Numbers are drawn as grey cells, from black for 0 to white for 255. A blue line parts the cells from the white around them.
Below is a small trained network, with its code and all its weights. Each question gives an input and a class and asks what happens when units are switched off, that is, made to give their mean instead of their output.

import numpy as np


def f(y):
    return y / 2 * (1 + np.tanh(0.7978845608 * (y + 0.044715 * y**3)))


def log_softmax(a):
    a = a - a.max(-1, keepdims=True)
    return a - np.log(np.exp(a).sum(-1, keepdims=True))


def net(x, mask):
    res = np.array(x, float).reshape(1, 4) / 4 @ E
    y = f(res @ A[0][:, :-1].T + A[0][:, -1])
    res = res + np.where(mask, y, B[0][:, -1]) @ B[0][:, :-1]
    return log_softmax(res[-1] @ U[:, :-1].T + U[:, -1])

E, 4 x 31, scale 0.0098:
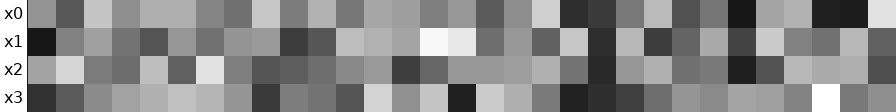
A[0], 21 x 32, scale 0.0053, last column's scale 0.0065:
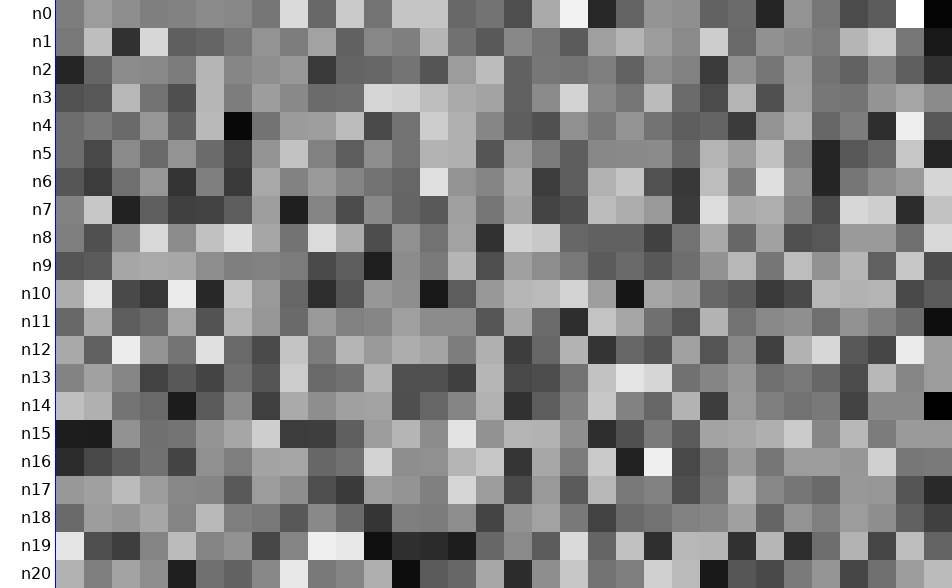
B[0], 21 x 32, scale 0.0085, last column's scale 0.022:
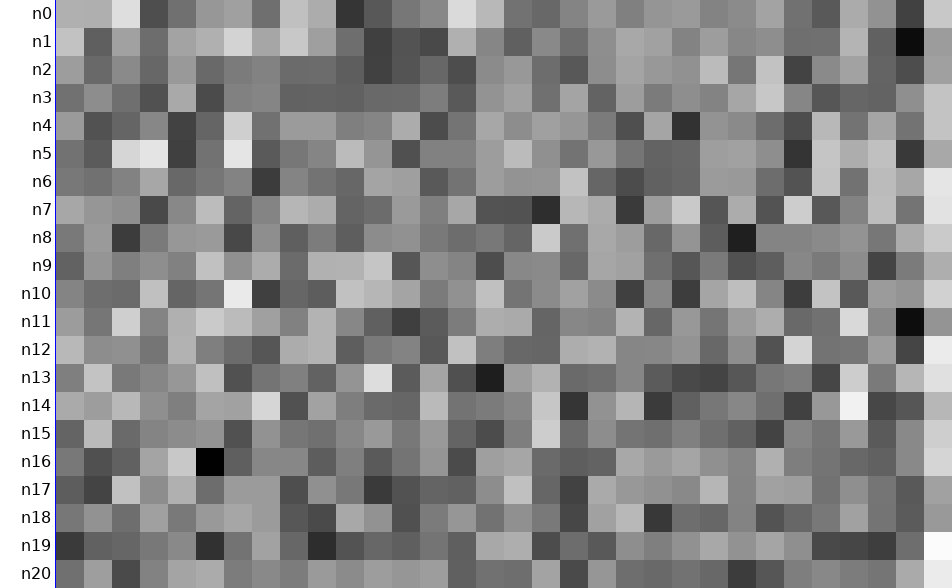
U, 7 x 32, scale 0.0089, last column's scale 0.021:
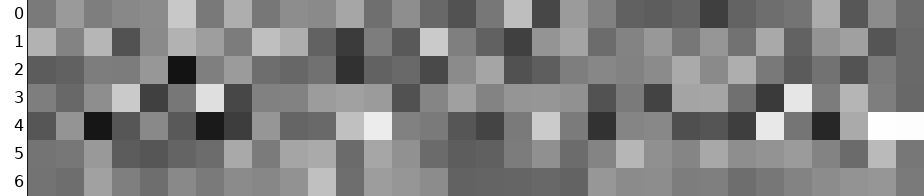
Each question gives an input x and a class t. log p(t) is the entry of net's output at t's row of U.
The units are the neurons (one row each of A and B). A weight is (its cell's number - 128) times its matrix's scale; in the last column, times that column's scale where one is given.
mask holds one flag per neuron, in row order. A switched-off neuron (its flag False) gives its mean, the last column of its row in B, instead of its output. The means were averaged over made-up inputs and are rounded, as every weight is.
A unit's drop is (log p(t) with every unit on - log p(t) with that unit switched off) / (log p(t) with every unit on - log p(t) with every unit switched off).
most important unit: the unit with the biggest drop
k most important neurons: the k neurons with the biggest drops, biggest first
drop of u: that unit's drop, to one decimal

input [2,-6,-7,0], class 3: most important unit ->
n4
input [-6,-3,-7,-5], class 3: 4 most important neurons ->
(n6, n5, n12, n0)
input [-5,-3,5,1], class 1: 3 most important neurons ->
(n7, n6, n4)
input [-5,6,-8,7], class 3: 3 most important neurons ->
(n6, n5, n13)
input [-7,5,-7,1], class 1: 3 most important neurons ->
(n7, n10, n1)
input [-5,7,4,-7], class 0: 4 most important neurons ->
(n13, n19, n14, n20)
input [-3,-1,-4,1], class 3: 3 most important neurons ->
(n6, n12, n0)
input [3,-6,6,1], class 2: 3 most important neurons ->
(n19, n6, n4)
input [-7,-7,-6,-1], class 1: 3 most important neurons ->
(n7, n1, n16)
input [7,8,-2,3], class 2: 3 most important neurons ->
(n16, n3, n7)
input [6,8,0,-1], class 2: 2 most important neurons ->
(n16, n3)
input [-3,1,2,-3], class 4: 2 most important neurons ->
(n0, n7)
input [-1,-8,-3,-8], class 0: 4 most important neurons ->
(n13, n20, n14, n16)
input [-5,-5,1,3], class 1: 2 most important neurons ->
(n7, n16)
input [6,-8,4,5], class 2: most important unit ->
n19
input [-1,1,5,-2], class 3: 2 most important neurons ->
(n10, n8)
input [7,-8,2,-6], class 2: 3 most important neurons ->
(n19, n7, n1)
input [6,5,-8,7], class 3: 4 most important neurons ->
(n4, n5, n13, n6)
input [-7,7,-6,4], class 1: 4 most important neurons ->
(n7, n19, n1, n11)
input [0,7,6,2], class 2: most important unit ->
n16
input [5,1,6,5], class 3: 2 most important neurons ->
(n10, n13)
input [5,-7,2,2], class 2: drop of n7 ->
0.1
